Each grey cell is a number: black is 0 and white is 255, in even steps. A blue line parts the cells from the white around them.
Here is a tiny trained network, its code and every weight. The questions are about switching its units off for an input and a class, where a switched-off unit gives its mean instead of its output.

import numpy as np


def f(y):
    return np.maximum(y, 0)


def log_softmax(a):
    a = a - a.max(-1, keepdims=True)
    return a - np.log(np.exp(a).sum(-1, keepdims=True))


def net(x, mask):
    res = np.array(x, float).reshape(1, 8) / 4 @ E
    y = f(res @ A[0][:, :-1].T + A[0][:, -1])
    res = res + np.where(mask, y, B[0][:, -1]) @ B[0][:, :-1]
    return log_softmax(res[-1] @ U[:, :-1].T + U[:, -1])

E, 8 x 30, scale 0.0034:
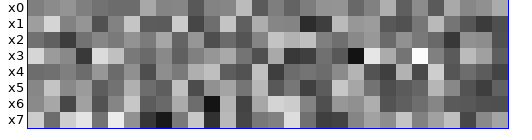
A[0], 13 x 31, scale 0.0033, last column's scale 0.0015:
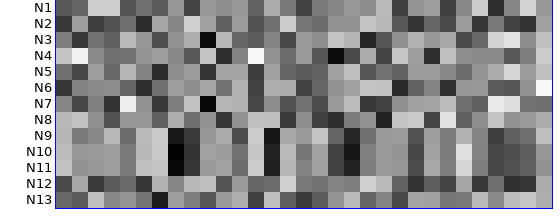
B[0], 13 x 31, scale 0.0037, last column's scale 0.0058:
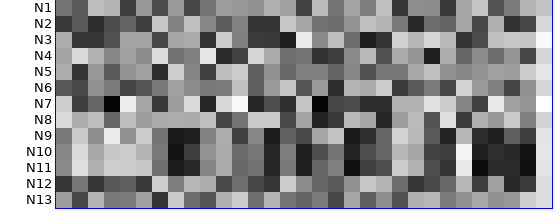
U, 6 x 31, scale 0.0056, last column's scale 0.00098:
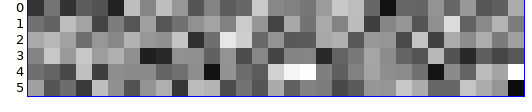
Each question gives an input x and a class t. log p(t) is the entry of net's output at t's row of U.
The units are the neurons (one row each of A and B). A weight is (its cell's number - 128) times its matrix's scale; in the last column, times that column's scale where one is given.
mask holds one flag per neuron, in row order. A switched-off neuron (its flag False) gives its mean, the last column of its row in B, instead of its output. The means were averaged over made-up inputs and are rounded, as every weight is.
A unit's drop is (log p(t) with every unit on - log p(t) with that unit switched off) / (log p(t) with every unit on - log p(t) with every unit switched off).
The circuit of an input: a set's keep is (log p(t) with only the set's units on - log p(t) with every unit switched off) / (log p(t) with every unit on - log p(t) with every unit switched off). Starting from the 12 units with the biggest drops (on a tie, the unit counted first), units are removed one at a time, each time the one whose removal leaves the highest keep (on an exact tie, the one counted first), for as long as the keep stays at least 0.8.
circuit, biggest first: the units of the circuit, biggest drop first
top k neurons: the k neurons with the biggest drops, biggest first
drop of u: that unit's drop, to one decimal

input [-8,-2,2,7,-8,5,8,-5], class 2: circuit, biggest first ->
[N8 N4]
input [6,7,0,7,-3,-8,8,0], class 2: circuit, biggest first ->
[N8]
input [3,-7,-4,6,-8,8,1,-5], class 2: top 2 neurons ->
[N8 N4]
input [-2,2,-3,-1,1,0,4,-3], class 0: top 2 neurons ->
[N12 N2]
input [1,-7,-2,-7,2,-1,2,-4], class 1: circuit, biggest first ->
[N1 N6]
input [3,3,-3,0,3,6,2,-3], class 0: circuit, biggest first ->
[N12 N2]
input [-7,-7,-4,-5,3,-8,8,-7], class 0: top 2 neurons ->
[N2 N12]
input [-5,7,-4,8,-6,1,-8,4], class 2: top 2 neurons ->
[N8 N4]
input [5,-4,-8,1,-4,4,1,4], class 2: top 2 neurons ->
[N8 N4]
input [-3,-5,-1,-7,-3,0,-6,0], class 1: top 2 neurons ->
[N1 N6]
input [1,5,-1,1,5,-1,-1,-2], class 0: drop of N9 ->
0.2
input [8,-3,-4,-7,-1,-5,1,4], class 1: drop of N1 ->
0.1
